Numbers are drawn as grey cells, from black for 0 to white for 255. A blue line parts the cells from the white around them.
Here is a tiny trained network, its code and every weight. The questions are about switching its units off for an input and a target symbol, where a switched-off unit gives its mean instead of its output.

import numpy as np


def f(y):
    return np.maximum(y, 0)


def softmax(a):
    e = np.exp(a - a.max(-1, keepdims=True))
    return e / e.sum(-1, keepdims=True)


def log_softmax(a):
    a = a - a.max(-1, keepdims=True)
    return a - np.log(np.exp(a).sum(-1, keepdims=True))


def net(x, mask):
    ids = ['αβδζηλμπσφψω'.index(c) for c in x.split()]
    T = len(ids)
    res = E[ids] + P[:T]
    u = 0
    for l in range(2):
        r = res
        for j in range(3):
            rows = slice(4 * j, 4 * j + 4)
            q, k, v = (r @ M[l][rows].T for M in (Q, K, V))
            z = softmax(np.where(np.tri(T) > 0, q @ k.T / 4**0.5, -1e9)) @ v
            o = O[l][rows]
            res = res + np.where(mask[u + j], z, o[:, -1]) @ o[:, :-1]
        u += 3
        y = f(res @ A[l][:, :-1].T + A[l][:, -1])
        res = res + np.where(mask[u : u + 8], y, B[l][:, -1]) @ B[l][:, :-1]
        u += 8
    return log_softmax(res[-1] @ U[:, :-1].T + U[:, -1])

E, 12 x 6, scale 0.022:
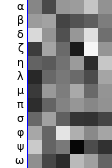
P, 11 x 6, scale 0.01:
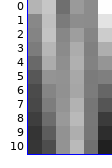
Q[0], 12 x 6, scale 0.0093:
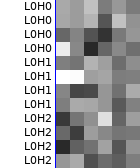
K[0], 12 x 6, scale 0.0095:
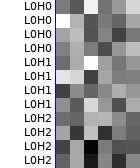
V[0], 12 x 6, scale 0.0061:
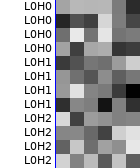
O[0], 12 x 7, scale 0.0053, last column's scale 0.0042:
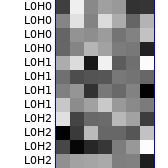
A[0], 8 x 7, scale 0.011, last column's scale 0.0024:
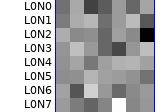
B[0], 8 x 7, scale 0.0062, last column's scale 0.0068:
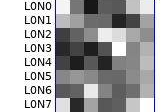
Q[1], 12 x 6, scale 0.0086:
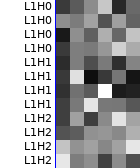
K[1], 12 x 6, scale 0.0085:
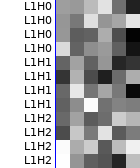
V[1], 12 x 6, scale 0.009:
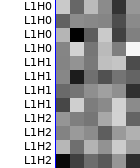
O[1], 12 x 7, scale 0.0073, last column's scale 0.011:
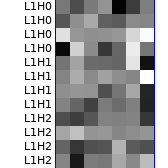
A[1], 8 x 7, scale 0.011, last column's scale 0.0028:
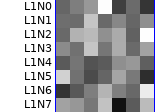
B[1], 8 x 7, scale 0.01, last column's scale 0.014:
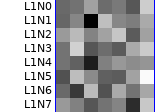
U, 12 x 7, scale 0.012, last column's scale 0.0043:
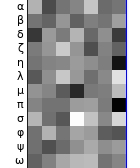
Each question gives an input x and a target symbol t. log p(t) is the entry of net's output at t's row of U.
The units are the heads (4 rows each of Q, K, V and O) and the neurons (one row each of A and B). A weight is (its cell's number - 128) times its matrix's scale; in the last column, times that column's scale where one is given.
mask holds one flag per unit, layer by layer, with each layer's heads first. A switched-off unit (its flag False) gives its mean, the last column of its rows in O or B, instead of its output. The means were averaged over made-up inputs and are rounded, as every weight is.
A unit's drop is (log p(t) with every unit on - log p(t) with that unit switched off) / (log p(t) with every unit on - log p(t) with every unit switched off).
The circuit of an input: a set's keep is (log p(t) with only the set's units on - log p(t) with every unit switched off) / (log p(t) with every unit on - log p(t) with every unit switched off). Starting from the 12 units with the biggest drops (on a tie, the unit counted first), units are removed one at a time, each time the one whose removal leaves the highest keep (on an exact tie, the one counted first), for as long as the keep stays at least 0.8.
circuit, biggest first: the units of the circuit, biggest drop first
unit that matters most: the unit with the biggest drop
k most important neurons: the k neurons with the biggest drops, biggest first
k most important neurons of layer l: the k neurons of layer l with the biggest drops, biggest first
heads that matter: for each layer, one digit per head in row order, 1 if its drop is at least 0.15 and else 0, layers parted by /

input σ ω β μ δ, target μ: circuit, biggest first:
(L0N7 L1N5)
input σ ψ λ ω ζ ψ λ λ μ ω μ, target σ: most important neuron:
(L1N5)
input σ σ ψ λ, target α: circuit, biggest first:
(L1H0 L1N5 L1N7)
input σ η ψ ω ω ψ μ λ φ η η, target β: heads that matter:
100 / 100
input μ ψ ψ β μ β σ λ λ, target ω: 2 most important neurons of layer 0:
(L0N7 L0N6)
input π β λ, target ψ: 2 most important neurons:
(L0N7 L1N5)
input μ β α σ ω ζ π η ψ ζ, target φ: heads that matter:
101 / 111
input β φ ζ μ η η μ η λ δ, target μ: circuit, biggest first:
(L1N5 L0H0)
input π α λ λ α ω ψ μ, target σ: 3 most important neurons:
(L0N3 L0N2 L1N5)
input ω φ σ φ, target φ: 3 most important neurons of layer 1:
(L1N1 L1N7 L1N3)
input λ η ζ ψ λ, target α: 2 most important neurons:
(L1N7 L1N0)
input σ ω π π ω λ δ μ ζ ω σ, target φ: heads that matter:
111 / 000
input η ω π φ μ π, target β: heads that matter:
100 / 110
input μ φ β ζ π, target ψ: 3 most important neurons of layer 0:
(L0N7 L0N0 L0N5)
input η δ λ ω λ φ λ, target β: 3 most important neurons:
(L0N1 L0N7 L0N0)
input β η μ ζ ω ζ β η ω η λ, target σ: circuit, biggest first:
(L1H0)
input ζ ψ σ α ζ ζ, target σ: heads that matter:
101 / 010
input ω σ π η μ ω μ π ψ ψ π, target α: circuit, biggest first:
(L1H0 L1N0)
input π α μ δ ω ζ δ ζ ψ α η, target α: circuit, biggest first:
(L1H0 L1N7 L1N0)
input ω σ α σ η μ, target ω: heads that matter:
001 / 100
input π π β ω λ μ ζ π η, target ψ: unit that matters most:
L1H1
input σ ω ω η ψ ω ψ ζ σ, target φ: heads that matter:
101 / 000
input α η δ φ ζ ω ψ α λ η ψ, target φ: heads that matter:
001 / 010
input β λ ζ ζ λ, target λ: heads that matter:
011 / 101
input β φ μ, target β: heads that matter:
000 / 100
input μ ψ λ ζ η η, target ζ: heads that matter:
110 / 101
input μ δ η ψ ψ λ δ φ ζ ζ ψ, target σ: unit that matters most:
L0H2
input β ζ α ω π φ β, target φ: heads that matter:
110 / 011
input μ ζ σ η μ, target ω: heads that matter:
001 / 100
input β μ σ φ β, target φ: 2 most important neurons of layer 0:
(L0N0 L0N4)
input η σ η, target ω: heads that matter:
000 / 110
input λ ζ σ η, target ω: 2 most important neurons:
(L0N0 L0N3)
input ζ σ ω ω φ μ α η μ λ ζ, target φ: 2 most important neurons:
(L0N0 L1N3)
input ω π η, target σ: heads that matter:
000 / 100
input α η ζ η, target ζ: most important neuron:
(L0N7)
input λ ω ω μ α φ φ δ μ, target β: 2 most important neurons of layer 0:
(L0N1 L0N6)
